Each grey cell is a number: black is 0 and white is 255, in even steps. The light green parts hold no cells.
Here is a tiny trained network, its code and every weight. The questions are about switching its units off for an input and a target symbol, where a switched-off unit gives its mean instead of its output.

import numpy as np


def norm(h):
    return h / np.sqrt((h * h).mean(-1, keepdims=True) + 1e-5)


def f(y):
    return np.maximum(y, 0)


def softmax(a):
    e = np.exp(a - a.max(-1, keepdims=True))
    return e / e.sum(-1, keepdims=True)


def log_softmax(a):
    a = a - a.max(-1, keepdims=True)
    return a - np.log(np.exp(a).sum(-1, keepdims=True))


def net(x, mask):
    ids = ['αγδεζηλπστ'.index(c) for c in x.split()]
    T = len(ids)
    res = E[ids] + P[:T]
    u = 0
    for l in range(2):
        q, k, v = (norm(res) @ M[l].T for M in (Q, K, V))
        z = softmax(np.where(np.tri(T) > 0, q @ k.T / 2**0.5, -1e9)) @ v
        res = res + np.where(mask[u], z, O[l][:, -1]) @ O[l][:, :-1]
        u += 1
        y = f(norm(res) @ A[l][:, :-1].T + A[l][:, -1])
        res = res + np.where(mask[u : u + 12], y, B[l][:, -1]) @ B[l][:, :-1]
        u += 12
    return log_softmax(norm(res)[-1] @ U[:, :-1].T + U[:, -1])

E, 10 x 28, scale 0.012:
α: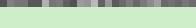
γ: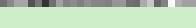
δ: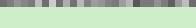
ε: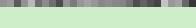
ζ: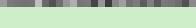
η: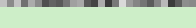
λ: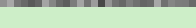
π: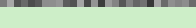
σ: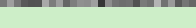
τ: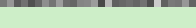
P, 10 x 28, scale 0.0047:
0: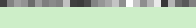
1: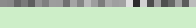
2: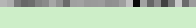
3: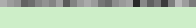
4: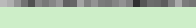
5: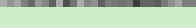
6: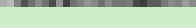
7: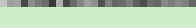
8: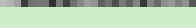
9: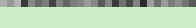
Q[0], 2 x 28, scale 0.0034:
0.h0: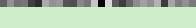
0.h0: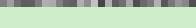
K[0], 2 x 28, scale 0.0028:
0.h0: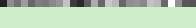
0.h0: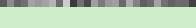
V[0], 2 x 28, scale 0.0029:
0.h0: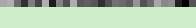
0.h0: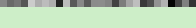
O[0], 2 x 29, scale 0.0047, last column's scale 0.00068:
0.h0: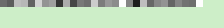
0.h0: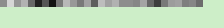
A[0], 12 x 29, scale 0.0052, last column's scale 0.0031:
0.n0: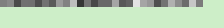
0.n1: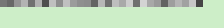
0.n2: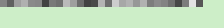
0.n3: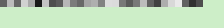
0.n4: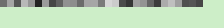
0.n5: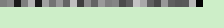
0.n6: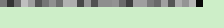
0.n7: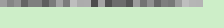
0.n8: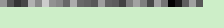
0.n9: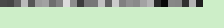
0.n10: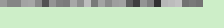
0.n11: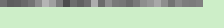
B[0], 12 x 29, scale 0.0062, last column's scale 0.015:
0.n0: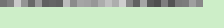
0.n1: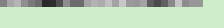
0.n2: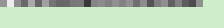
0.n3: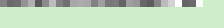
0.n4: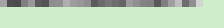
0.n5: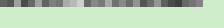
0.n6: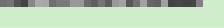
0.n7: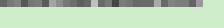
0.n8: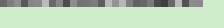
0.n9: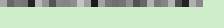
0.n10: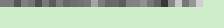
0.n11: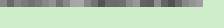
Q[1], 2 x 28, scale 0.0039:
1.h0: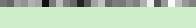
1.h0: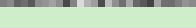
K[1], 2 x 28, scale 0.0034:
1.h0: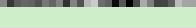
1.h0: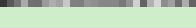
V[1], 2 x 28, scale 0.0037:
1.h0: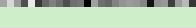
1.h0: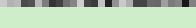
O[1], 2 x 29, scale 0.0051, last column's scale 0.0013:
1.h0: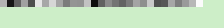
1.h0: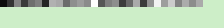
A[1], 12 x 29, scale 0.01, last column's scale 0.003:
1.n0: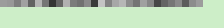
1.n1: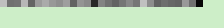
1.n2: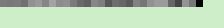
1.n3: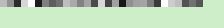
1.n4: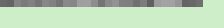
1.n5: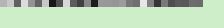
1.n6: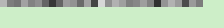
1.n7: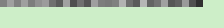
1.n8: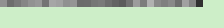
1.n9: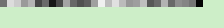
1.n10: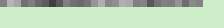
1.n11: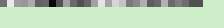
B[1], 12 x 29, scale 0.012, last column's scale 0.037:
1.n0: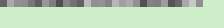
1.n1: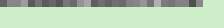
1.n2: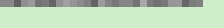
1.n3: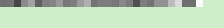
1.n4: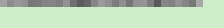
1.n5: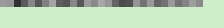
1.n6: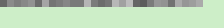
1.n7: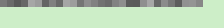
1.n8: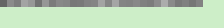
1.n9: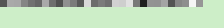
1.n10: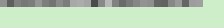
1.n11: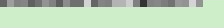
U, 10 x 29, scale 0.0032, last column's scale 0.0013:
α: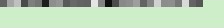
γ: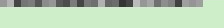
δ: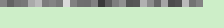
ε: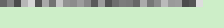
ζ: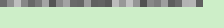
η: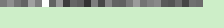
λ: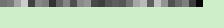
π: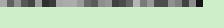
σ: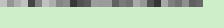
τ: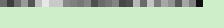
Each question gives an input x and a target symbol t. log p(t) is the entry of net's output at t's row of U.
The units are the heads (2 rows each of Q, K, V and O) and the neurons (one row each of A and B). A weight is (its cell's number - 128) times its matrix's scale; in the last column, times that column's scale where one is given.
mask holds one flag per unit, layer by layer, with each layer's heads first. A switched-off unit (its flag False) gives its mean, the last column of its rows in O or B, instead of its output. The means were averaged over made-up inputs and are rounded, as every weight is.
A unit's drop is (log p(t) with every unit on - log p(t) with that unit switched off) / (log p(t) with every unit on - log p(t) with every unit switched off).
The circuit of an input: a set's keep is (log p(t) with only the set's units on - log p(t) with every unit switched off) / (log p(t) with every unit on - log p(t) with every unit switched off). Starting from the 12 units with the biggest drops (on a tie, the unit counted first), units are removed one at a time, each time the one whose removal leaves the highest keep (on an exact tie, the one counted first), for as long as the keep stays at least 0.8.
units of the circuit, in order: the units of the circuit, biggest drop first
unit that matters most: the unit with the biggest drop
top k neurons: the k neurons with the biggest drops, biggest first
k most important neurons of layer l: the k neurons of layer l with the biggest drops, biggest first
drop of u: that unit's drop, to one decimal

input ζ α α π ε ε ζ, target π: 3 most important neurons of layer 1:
[1.n3, 1.n6, 1.n9]
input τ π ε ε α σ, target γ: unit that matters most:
1.h0
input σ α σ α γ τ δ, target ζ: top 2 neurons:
[0.n1, 0.n3]
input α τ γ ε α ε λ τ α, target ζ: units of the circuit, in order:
[0.n3, 1.n3]
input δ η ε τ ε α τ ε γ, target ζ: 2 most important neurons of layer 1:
[1.n3, 1.n9]
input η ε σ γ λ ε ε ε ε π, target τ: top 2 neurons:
[1.n3, 0.n10]
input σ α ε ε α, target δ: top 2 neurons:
[0.n3, 1.n7]
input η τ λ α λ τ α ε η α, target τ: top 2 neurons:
[1.n3, 0.n3]
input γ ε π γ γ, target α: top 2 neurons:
[1.n3, 1.n10]
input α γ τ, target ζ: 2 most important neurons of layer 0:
[0.n9, 0.n3]
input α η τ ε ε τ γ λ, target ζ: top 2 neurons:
[0.n10, 0.n3]
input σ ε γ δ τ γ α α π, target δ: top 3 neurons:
[0.n3, 1.n7, 1.n3]
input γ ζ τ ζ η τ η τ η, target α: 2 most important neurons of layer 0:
[0.n3, 0.n1]
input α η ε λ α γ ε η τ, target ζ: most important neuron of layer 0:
[0.n10]
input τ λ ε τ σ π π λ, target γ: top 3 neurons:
[0.n3, 1.n5, 1.n3]
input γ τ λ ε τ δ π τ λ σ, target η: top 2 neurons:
[1.n3, 0.n8]
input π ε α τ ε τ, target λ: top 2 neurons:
[1.n1, 1.n3]
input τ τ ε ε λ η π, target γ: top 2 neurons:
[0.n3, 1.n5]
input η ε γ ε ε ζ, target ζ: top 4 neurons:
[0.n9, 1.n3, 0.n3, 1.n0]
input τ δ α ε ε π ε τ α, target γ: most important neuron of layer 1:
[1.n5]
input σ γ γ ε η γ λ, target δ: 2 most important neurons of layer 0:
[0.n3, 0.n10]
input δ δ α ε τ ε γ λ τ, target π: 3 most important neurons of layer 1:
[1.n3, 1.n6, 1.n9]
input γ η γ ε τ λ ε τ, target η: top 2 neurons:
[1.n3, 0.n8]
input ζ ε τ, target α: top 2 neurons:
[0.n9, 1.n3]
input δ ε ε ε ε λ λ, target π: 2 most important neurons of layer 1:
[1.n3, 1.n6]
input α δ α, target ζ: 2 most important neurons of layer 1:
[1.n3, 1.n9]
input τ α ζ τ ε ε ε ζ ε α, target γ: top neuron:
[0.n10]
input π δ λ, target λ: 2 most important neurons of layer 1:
[1.n1, 1.n3]
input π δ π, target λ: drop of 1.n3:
0.4
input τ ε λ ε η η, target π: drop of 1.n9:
0.2
